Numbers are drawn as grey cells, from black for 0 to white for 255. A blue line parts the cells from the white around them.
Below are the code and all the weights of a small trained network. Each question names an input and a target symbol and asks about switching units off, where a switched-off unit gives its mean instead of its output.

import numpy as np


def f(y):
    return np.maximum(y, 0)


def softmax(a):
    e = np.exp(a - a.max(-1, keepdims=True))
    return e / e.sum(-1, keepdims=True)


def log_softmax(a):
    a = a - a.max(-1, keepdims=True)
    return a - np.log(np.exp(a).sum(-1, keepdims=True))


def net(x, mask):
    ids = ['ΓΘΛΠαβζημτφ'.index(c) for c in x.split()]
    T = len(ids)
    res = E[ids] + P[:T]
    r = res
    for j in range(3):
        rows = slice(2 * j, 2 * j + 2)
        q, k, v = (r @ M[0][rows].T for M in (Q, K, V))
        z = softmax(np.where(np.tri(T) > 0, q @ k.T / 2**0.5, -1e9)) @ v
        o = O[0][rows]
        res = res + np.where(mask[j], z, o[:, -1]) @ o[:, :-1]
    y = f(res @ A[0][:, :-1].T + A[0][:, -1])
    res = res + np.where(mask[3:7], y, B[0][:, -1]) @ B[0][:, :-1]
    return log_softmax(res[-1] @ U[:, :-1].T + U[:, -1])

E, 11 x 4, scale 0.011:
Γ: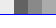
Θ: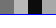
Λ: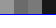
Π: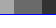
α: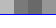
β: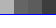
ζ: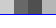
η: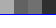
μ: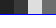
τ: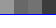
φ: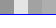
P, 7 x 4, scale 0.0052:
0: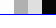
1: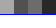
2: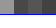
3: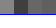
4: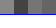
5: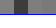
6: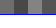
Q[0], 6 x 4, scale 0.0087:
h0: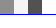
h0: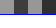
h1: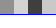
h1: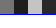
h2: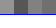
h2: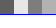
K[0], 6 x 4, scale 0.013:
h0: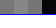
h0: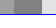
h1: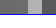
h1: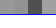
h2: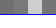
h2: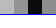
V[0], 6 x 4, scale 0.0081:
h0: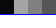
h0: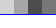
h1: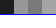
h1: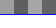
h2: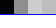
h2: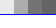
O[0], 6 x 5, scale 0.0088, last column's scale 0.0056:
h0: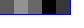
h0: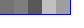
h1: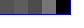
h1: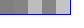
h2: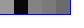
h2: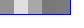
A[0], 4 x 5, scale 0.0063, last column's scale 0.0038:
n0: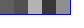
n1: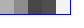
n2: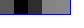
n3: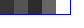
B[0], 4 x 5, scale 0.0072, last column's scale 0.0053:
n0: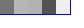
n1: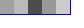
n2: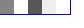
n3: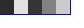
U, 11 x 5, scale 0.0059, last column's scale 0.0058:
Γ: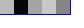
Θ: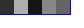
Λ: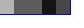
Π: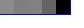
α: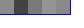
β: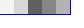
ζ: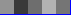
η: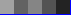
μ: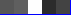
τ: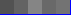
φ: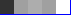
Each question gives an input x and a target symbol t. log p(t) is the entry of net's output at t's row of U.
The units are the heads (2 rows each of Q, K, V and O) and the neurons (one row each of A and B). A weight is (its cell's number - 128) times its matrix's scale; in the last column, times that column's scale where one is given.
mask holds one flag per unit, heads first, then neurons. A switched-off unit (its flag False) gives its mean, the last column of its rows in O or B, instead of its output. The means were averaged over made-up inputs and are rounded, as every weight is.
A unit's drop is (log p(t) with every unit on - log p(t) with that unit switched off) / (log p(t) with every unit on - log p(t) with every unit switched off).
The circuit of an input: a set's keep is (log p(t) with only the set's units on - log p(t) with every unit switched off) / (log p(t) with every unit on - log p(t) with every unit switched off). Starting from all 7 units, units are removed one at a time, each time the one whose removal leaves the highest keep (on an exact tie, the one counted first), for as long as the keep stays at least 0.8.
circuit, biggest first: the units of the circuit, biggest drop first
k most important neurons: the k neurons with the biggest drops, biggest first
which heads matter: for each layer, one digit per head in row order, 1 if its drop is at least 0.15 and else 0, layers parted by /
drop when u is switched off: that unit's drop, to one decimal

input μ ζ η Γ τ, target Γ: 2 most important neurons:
n3; n0
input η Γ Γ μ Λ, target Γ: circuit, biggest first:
h0; h2
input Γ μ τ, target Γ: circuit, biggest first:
h0; h2
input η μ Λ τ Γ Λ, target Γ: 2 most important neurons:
n3; n0
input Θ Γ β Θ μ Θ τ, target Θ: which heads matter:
011
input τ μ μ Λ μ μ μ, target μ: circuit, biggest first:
h0
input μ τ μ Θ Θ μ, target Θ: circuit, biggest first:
h1; n3; n2; h2
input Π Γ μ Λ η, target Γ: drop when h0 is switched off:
0.5
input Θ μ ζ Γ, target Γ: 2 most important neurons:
n3; n0
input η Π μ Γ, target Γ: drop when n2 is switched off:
0.1
